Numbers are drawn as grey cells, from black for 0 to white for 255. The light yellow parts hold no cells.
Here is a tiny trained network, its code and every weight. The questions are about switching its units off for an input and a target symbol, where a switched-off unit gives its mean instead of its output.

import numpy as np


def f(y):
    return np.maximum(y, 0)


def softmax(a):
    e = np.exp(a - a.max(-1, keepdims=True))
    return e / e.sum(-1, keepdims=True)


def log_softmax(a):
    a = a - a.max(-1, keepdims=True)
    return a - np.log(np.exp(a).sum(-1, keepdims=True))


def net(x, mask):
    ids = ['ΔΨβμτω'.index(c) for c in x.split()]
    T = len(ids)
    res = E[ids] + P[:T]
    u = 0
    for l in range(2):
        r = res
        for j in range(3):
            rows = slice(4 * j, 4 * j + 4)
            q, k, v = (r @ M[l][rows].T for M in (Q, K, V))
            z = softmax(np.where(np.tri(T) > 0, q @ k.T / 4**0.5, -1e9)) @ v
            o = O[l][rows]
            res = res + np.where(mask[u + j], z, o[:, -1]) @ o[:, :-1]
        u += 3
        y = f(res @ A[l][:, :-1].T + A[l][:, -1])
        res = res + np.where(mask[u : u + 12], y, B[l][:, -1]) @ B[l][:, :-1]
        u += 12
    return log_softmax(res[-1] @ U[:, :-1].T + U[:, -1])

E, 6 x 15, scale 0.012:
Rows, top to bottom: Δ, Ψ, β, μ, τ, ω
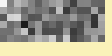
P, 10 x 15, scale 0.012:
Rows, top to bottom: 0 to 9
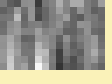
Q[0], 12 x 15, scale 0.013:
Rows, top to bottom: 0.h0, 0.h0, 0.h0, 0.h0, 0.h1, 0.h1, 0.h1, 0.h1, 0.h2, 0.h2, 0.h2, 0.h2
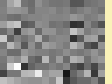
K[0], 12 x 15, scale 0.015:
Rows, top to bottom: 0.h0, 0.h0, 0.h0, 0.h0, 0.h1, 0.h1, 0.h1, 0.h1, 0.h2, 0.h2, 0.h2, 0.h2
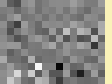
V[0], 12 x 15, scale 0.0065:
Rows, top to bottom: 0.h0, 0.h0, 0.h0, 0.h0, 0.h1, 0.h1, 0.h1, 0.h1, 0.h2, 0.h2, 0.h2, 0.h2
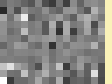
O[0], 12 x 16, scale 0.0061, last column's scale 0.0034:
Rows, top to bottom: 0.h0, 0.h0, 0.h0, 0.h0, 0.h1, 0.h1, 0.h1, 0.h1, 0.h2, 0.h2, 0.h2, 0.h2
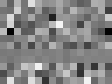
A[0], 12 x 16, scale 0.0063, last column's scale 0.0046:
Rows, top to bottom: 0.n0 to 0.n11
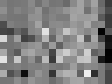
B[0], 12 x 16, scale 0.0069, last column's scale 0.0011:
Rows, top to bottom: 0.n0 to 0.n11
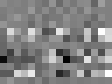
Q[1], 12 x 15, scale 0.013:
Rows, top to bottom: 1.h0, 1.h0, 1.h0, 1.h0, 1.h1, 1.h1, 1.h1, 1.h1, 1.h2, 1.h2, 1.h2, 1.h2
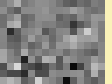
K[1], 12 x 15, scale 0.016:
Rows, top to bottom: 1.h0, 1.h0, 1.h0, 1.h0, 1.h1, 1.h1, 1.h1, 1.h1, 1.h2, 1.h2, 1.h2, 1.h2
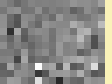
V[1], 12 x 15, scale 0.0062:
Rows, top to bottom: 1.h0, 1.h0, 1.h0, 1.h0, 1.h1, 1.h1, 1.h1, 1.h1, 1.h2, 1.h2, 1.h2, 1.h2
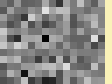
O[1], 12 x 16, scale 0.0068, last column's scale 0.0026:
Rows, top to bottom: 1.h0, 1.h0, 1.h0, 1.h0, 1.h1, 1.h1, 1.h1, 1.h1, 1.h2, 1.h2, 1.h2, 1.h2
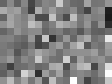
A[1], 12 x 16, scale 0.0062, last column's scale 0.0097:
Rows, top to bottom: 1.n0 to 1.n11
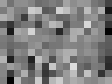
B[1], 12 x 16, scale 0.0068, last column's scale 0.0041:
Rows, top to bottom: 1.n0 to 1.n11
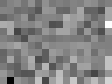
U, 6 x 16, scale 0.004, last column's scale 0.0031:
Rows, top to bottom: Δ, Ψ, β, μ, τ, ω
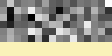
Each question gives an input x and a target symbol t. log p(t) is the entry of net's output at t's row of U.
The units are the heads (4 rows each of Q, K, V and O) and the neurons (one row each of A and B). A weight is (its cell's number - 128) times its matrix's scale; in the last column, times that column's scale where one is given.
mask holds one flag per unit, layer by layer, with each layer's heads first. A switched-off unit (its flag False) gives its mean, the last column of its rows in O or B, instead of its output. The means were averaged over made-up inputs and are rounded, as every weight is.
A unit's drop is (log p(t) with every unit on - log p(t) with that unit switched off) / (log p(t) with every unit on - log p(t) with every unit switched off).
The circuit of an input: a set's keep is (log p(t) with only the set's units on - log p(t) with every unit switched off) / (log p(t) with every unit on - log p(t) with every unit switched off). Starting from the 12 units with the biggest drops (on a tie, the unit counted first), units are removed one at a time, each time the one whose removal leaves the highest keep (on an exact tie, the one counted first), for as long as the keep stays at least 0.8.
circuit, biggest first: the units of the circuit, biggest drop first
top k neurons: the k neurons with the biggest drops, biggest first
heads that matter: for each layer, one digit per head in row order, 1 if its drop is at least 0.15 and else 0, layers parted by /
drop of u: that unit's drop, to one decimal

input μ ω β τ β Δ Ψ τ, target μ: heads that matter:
100 / 100
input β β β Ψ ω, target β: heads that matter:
001 / 100
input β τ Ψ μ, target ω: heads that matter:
000 / 001
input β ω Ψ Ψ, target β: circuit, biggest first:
[1.h0]
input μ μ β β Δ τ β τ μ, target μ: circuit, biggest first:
[0.h0 1.h0 0.h2]
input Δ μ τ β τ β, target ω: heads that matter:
010 / 011
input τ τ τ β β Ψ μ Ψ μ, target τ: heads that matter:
100 / 100
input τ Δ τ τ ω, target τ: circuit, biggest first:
[0.h1 0.n4]
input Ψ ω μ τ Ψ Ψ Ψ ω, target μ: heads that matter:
000 / 001
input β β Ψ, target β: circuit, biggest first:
[0.h2 1.h0]
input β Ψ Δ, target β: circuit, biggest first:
[0.h2 1.h0]
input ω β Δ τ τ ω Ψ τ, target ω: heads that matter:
110 / 100
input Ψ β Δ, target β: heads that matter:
001 / 001
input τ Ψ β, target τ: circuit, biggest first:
[1.h0]
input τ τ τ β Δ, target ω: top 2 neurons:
[0.n8 1.n11]
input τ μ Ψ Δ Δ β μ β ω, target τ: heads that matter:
101 / 100
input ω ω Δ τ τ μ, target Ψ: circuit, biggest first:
[0.n10 0.h1]
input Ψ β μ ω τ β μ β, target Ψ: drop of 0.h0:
0.4
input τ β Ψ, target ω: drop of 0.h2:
0.1
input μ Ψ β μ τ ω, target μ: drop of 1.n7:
0.0
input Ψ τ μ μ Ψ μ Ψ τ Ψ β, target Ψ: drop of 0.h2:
0.1
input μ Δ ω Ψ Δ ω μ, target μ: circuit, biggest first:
[1.h2]
